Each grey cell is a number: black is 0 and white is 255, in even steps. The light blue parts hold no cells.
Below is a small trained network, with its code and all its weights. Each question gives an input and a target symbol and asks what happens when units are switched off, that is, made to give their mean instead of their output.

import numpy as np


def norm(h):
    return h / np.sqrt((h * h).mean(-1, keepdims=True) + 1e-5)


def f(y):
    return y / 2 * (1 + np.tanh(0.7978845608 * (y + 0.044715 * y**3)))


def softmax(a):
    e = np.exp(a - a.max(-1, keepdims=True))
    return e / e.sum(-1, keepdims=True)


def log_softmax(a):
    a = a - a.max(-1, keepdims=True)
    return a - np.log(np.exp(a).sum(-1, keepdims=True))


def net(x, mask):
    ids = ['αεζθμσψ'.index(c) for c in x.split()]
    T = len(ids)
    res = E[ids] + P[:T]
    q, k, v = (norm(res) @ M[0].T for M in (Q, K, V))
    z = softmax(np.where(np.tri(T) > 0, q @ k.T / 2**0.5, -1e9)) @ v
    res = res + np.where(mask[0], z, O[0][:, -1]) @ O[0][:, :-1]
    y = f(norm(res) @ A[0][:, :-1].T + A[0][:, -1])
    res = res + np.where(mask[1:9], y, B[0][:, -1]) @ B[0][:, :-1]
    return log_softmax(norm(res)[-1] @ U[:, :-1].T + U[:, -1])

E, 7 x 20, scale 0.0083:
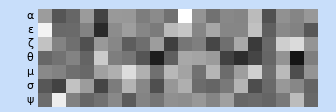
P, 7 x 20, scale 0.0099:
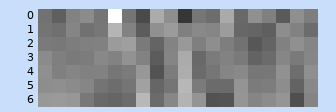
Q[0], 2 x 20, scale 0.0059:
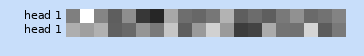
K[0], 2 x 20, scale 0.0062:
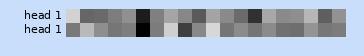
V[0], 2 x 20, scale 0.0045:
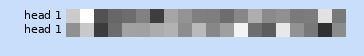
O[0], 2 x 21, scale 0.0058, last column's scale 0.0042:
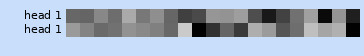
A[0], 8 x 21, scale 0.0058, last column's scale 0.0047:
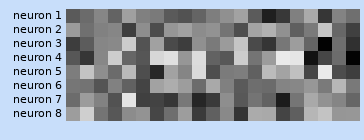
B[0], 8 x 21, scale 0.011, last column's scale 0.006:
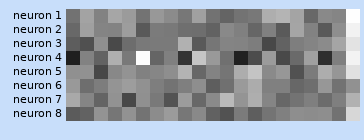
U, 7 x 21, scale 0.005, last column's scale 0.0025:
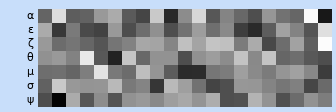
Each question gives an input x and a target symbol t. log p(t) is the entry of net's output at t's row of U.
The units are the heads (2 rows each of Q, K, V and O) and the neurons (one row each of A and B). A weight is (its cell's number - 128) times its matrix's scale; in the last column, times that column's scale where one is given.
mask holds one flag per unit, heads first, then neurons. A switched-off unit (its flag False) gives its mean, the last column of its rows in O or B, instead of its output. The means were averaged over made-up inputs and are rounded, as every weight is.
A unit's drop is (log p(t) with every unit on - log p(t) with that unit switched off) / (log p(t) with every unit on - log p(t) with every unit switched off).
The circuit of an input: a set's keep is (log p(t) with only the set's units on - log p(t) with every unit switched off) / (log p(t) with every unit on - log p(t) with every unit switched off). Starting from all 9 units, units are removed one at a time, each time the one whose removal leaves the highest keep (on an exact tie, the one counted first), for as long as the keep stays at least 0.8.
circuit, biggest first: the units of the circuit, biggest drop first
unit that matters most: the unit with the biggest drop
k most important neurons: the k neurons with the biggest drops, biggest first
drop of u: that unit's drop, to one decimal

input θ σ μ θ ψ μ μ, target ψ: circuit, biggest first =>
[head 1; neuron 3; neuron 1; neuron 4]
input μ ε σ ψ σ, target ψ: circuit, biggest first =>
[head 1; neuron 3; neuron 1]
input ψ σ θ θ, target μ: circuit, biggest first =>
[head 1; neuron 4]
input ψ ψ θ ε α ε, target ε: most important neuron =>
[neuron 1]
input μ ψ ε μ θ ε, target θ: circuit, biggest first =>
[head 1; neuron 4; neuron 2]
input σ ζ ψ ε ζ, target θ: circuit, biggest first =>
[neuron 1; head 1; neuron 7; neuron 4]
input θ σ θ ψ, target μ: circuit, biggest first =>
[head 1; neuron 8]
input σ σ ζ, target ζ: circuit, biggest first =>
[head 1; neuron 5]
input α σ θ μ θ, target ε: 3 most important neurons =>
[neuron 7; neuron 1; neuron 8]
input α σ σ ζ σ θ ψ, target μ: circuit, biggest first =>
[head 1; neuron 8; neuron 5]
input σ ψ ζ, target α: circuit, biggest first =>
[head 1; neuron 7; neuron 3; neuron 1]
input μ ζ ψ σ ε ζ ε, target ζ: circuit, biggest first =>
[head 1; neuron 4]
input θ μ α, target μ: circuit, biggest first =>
[head 1; neuron 8]
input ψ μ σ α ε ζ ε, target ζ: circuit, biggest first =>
[head 1; neuron 4; neuron 2]
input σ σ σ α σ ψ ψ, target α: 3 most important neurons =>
[neuron 3; neuron 7; neuron 1]
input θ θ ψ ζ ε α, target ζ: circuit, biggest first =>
[neuron 4; head 1; neuron 2]
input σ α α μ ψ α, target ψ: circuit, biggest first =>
[head 1; neuron 3; neuron 1; neuron 4]
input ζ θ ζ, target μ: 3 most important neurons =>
[neuron 8; neuron 5; neuron 4]
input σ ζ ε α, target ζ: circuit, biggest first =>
[neuron 4]
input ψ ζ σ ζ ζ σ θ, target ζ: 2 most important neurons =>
[neuron 4; neuron 2]
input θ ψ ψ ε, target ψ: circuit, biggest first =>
[head 1; neuron 3; neuron 1]
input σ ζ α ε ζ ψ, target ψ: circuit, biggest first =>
[head 1; neuron 3]
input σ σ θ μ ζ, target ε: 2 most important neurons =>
[neuron 7; neuron 1]
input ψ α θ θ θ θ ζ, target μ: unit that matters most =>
neuron 8
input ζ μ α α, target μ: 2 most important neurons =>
[neuron 4; neuron 6]
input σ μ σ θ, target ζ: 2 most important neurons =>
[neuron 4; neuron 1]
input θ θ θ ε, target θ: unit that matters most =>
head 1
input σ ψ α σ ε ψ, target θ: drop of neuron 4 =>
0.3
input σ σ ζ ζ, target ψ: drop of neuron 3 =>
0.2
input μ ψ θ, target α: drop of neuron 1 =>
0.4
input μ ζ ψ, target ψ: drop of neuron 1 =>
0.1
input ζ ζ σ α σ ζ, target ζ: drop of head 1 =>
1.1
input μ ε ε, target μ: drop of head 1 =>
1.3
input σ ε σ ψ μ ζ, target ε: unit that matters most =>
neuron 7
